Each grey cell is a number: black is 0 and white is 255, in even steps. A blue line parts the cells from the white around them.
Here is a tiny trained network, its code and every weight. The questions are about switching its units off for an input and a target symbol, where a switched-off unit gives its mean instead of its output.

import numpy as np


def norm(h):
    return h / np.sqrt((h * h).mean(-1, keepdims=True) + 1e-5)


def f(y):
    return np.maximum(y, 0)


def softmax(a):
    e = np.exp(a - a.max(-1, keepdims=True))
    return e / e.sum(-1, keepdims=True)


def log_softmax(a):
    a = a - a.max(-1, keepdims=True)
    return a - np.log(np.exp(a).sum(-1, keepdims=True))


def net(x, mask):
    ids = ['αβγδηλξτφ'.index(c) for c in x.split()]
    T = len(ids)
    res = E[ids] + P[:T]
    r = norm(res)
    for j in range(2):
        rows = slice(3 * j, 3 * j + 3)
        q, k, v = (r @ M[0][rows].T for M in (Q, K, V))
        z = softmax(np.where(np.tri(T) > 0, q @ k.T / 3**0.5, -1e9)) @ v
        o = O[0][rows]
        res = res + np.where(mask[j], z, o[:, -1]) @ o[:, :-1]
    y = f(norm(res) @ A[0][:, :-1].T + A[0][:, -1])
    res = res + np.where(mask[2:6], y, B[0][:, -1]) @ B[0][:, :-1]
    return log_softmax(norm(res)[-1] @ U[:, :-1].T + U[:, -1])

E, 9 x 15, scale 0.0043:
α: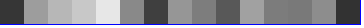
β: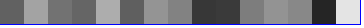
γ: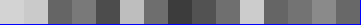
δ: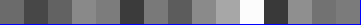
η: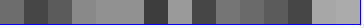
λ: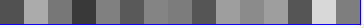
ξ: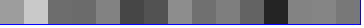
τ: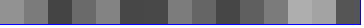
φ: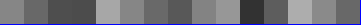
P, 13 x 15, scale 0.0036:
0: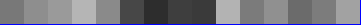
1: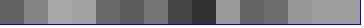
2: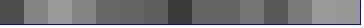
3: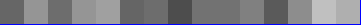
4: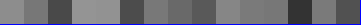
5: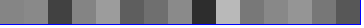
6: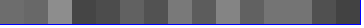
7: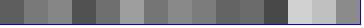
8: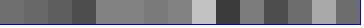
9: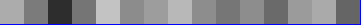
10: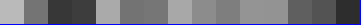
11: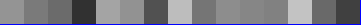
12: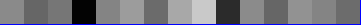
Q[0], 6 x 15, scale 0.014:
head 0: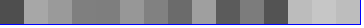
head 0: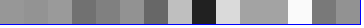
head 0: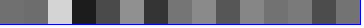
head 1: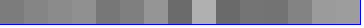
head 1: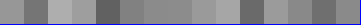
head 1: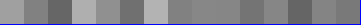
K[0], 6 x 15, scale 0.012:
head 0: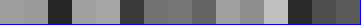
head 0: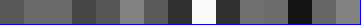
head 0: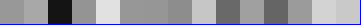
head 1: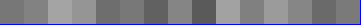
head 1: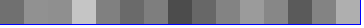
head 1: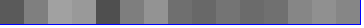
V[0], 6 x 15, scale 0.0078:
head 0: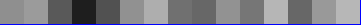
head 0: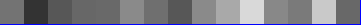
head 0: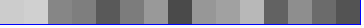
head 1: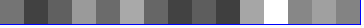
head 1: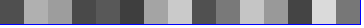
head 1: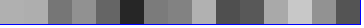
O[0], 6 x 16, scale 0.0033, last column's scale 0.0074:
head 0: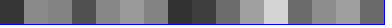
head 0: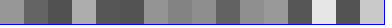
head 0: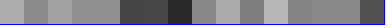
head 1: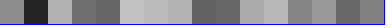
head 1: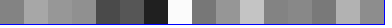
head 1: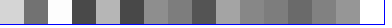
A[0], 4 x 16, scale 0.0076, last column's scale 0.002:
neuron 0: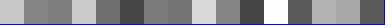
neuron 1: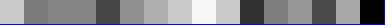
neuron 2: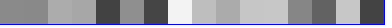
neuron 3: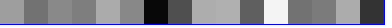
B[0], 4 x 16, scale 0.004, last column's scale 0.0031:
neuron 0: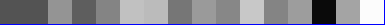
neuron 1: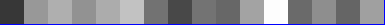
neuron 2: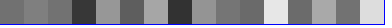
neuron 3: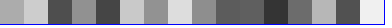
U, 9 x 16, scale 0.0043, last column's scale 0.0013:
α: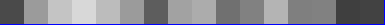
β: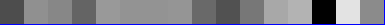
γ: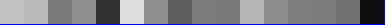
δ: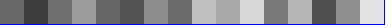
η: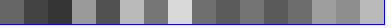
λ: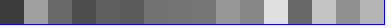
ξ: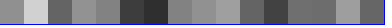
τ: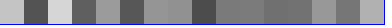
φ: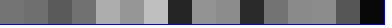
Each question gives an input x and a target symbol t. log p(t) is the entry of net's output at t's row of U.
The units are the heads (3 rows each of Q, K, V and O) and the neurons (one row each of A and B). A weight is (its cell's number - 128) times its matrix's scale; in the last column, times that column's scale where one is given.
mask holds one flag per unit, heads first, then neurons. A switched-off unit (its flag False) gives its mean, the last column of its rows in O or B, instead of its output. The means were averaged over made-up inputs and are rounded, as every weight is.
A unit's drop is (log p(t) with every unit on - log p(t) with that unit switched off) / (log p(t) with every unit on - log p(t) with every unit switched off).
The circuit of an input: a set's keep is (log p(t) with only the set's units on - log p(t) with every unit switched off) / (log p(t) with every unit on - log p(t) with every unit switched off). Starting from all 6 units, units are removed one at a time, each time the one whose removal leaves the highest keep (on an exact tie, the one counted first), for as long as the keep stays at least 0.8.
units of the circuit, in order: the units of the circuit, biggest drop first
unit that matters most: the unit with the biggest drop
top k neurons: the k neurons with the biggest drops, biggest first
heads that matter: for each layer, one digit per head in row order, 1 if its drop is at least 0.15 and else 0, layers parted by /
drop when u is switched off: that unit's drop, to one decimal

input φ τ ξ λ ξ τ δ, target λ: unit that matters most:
head 0
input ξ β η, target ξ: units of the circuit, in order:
[head 1; head 0]
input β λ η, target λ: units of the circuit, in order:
[head 1; neuron 2]
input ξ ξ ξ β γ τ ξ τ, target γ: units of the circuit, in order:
[head 0; neuron 3; neuron 0]
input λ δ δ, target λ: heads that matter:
01
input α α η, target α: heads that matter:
10
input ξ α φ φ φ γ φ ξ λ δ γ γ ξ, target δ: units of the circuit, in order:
[head 0; neuron 0]
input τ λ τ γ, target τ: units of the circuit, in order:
[head 1; neuron 3]
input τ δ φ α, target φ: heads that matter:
01
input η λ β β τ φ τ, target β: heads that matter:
10
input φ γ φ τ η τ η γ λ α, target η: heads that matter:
10
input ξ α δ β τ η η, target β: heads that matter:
10
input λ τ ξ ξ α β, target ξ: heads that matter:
01
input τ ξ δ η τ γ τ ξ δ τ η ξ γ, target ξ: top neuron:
[neuron 0]
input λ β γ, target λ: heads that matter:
01
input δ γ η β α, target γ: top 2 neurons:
[neuron 3; neuron 0]
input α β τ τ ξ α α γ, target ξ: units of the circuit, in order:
[head 0; head 1]
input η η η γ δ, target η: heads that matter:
11
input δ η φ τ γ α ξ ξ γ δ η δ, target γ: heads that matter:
10
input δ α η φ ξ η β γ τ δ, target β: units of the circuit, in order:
[head 0]
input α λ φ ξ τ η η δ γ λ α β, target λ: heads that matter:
01
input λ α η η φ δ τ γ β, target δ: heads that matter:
10
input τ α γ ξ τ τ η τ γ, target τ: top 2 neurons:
[neuron 3; neuron 0]
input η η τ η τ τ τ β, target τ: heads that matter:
01
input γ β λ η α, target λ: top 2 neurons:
[neuron 2; neuron 0]
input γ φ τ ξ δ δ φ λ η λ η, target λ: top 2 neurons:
[neuron 3; neuron 0]
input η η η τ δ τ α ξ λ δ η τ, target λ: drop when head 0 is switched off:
1.3
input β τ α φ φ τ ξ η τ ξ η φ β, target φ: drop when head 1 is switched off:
1.0
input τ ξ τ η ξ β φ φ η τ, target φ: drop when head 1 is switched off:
1.1
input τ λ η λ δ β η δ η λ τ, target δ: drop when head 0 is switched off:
1.1
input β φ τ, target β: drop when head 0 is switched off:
1.1
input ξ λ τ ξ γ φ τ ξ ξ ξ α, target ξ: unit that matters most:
head 1
